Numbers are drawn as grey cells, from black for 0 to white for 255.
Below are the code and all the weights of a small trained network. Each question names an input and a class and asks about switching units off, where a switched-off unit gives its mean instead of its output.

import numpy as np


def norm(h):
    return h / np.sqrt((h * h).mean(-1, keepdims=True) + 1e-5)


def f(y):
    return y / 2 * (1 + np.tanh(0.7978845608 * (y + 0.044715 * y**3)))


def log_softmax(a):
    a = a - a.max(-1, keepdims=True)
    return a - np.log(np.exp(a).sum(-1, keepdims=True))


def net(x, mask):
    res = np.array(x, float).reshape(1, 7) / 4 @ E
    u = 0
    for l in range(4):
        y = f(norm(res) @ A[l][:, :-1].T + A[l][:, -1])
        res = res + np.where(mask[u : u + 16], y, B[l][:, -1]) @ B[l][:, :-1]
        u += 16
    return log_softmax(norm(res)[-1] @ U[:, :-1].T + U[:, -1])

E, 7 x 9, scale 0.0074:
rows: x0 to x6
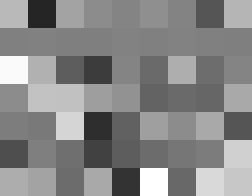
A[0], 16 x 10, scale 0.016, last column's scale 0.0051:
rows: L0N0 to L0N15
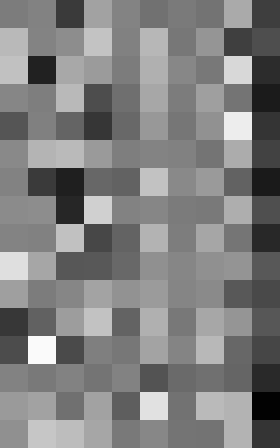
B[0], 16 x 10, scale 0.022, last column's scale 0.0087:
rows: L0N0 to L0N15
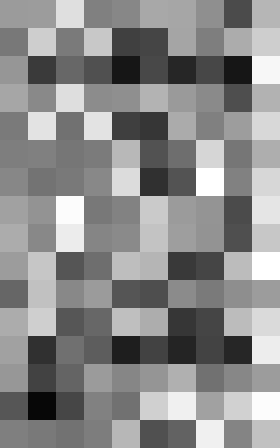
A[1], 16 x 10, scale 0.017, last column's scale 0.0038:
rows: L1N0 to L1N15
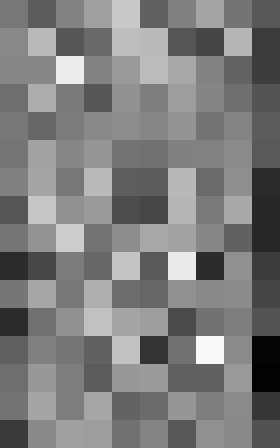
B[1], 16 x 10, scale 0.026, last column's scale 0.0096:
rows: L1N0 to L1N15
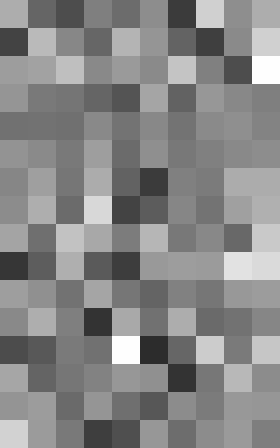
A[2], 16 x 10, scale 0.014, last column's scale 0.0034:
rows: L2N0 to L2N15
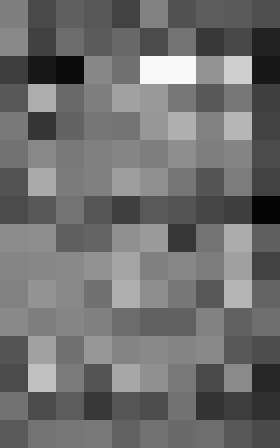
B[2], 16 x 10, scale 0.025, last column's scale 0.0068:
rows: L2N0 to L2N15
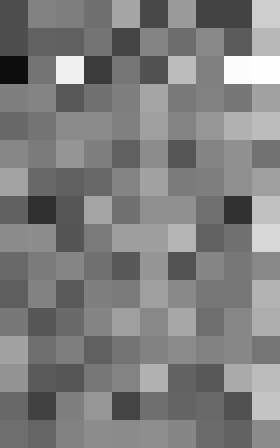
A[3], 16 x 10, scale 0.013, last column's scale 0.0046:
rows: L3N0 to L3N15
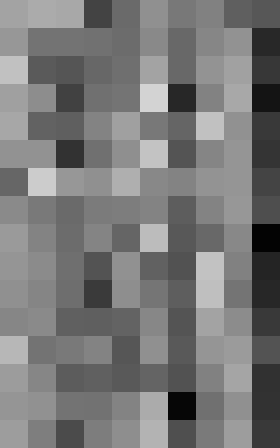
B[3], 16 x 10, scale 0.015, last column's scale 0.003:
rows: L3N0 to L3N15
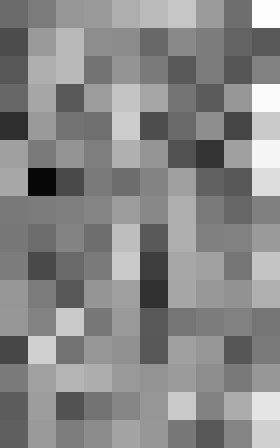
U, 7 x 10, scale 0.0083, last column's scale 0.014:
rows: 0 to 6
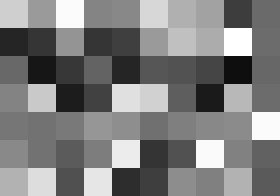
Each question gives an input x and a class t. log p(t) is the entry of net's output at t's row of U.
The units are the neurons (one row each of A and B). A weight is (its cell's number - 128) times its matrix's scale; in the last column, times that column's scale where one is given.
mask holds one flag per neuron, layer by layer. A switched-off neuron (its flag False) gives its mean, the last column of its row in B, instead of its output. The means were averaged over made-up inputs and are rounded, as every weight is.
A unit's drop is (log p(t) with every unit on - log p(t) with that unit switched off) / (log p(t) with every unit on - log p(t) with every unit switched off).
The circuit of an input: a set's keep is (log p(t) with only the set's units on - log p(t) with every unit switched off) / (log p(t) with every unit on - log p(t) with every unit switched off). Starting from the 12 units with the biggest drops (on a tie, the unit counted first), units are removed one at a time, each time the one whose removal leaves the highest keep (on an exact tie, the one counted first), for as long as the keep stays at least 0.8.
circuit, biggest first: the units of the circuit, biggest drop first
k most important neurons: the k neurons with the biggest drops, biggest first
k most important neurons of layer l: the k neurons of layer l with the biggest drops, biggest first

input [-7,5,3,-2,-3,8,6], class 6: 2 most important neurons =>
[L0N4, L0N2]
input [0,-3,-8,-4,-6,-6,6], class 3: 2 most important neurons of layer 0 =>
[L0N11, L0N8]
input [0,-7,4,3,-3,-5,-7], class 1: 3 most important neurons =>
[L0N9, L0N4, L0N1]
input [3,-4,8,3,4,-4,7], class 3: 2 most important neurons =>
[L0N9, L1N1]
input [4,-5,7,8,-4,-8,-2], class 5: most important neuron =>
[L0N15]
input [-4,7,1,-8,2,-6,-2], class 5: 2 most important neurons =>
[L0N6, L1N12]
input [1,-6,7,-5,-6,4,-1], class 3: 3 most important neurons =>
[L0N9, L1N1, L0N8]
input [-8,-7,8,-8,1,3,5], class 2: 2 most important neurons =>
[L0N12, L0N11]
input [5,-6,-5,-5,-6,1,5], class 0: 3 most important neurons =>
[L0N7, L0N0, L0N12]
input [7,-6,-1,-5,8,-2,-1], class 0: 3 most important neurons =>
[L0N8, L0N3, L0N12]
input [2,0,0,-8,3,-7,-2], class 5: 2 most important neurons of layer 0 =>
[L0N6, L0N4]
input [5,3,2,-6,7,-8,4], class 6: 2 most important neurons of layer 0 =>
[L0N1, L0N10]
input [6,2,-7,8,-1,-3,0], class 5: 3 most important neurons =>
[L0N15, L0N5, L0N9]
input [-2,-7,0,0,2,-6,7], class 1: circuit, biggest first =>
[L0N14]
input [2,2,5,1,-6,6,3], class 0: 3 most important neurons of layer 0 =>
[L0N7, L0N0, L0N1]
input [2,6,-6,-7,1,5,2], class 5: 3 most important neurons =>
[L0N6, L1N12, L0N9]
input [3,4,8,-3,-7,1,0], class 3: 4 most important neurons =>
[L0N9, L1N1, L0N8, L0N3]
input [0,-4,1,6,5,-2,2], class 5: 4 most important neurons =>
[L0N15, L0N5, L1N12, L0N7]
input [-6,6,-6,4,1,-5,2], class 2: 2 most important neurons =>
[L0N12, L0N9]
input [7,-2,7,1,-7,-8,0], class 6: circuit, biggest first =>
[L0N1]
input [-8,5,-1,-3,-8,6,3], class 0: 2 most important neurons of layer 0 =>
[L0N7, L0N0]
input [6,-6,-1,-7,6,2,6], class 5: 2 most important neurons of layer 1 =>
[L1N9, L1N2]
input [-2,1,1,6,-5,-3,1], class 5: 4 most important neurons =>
[L0N15, L0N5, L1N12, L0N8]
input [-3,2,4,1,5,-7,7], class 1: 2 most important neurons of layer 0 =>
[L0N14, L0N4]
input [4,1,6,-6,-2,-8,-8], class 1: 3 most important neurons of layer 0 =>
[L0N4, L0N2, L0N9]
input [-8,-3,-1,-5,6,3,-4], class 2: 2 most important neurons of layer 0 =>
[L0N12, L0N7]
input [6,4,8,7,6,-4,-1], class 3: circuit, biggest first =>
[L0N9]
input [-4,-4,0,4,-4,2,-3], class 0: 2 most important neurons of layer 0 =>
[L0N2, L0N0]
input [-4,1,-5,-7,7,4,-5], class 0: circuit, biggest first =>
[L0N8, L1N2]
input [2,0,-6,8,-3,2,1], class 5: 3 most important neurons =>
[L0N15, L0N5, L1N12]
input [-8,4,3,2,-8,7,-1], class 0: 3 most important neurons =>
[L0N7, L0N0, L0N2]
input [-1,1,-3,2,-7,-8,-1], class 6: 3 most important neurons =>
[L0N1, L0N10, L1N7]
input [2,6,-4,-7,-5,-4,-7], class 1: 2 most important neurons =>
[L1N9, L0N15]
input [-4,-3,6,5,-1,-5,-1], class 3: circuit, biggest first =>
[L0N9]
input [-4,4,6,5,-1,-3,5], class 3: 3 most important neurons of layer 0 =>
[L0N9, L0N2, L0N6]
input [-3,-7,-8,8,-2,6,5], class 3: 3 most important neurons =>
[L0N11, L0N6, L1N1]
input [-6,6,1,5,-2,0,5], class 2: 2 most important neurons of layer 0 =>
[L0N12, L0N6]
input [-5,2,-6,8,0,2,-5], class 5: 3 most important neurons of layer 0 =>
[L0N9, L0N2, L0N14]
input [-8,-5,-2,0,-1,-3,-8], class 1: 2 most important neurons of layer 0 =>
[L0N2, L0N13]
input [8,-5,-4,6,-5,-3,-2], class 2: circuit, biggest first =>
[L0N2]
